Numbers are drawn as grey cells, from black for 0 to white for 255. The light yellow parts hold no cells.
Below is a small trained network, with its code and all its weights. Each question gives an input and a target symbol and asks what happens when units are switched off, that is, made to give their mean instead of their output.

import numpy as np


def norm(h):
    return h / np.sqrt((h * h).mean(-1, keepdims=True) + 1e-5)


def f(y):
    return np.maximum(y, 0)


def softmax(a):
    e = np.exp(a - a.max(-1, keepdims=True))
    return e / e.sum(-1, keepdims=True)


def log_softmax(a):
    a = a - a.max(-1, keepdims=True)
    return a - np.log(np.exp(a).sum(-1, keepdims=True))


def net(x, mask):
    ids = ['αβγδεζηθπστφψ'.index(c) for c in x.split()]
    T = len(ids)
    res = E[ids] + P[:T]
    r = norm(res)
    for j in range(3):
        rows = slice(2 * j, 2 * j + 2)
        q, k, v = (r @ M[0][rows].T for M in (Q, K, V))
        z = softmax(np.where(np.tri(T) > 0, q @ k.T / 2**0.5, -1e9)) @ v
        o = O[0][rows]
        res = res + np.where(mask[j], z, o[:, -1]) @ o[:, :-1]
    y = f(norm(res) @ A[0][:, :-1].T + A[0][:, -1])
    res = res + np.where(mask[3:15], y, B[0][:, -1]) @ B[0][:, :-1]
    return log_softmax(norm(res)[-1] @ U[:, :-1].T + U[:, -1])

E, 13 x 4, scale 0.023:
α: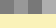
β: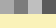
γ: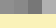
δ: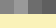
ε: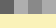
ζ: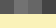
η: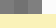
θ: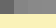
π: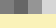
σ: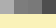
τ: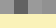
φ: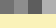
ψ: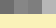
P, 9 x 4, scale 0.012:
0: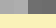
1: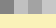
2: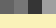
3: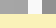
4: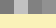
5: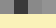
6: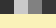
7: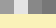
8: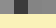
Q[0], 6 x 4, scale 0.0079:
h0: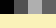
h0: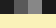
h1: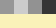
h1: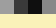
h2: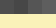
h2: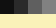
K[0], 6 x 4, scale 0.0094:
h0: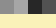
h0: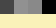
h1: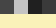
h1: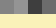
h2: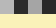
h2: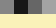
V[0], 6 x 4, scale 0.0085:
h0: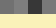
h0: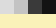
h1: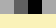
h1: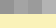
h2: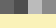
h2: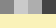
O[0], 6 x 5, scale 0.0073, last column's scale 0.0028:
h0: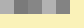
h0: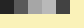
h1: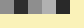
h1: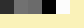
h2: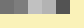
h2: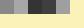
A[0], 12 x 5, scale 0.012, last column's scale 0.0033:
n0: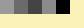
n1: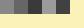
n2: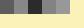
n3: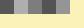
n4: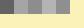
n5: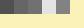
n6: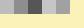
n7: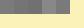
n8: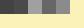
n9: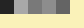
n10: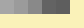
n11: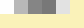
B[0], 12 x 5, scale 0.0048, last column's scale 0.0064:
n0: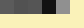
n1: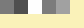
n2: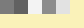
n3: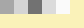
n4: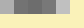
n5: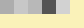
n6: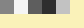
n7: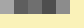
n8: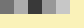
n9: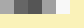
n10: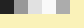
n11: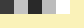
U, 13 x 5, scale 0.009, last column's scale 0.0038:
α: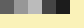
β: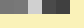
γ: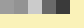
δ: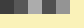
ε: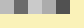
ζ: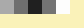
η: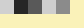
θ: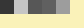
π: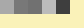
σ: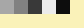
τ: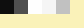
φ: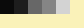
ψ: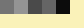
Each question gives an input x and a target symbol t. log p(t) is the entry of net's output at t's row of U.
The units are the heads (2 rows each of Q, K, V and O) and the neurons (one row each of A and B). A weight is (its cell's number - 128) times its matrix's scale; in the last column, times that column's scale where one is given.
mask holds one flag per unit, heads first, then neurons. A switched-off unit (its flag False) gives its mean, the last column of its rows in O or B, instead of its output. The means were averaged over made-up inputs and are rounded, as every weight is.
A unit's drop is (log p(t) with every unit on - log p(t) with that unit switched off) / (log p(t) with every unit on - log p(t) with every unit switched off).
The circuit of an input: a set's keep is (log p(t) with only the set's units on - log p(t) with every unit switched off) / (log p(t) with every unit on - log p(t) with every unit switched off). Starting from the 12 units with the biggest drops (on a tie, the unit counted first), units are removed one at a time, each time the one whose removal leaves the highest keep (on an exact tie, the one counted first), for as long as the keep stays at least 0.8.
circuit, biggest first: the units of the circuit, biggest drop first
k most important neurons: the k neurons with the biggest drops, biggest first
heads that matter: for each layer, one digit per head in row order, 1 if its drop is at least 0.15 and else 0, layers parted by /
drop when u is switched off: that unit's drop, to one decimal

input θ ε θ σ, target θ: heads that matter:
001
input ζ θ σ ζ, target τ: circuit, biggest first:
[h0]
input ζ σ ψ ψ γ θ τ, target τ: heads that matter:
100
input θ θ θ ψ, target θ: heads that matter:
100
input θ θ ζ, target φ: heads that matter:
000
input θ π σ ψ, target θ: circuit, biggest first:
[h0, n11, h1]
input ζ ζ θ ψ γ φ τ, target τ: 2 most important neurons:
[n6, n11]
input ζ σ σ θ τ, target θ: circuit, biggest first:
[h1, n11]
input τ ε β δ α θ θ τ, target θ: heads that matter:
000
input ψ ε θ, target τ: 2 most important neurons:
[n2, n6]
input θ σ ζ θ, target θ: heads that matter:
011
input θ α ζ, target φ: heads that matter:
000
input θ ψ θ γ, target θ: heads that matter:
000
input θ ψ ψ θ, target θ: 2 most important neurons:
[n2, n11]
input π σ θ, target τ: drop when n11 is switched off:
0.2
